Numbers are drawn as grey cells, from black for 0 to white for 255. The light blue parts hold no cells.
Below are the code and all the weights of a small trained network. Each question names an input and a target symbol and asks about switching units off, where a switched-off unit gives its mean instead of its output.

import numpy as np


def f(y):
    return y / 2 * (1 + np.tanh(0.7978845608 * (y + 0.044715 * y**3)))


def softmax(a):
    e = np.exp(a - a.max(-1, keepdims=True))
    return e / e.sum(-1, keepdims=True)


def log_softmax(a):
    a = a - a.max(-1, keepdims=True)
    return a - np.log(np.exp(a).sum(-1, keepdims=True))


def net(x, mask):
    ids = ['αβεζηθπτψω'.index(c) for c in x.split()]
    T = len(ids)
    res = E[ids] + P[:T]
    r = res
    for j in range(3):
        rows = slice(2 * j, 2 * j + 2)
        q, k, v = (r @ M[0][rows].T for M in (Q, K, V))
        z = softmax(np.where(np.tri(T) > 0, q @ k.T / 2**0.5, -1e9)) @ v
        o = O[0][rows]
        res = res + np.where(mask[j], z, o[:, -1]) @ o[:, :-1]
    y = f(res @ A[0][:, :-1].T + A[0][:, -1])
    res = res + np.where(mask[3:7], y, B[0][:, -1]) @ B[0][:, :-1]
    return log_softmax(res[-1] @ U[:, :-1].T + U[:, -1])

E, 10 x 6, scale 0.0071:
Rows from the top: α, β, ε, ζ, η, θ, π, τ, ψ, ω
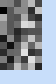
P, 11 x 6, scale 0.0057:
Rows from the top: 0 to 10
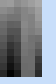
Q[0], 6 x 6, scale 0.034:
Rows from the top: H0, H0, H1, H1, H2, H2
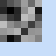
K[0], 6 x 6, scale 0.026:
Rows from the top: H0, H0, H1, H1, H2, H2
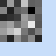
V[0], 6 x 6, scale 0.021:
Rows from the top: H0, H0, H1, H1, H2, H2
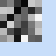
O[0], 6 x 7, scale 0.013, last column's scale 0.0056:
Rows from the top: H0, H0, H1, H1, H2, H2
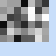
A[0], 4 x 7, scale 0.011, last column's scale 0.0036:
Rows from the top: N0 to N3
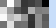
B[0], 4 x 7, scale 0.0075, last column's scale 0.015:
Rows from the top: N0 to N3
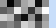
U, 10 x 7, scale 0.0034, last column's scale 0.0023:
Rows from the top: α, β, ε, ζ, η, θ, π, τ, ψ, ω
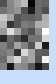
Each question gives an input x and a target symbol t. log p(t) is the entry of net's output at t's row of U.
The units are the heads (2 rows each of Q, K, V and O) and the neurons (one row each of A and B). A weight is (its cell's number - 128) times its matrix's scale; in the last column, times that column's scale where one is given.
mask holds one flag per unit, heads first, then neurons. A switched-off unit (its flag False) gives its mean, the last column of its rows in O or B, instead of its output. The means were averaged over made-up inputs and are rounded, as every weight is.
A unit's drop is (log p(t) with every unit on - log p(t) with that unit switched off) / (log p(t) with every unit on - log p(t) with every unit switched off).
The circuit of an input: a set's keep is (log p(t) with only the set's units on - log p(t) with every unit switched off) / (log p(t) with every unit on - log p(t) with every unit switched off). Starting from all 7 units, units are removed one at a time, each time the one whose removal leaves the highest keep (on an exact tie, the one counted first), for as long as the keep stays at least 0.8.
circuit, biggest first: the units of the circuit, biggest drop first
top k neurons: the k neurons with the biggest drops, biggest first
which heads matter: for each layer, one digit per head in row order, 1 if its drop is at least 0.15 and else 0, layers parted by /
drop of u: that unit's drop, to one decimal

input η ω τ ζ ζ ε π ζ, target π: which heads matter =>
011
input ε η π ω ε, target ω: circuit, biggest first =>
(H2)
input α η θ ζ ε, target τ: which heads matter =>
100
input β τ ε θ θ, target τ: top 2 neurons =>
(N1 N3)
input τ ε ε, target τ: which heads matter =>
111
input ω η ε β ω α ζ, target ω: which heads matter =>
001
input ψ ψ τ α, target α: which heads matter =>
110
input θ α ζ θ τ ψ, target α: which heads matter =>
110
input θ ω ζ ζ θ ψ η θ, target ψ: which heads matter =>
101
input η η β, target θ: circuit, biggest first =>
(H1 N1)
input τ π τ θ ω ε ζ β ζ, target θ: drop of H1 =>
0.7
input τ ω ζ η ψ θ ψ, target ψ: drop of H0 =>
0.3
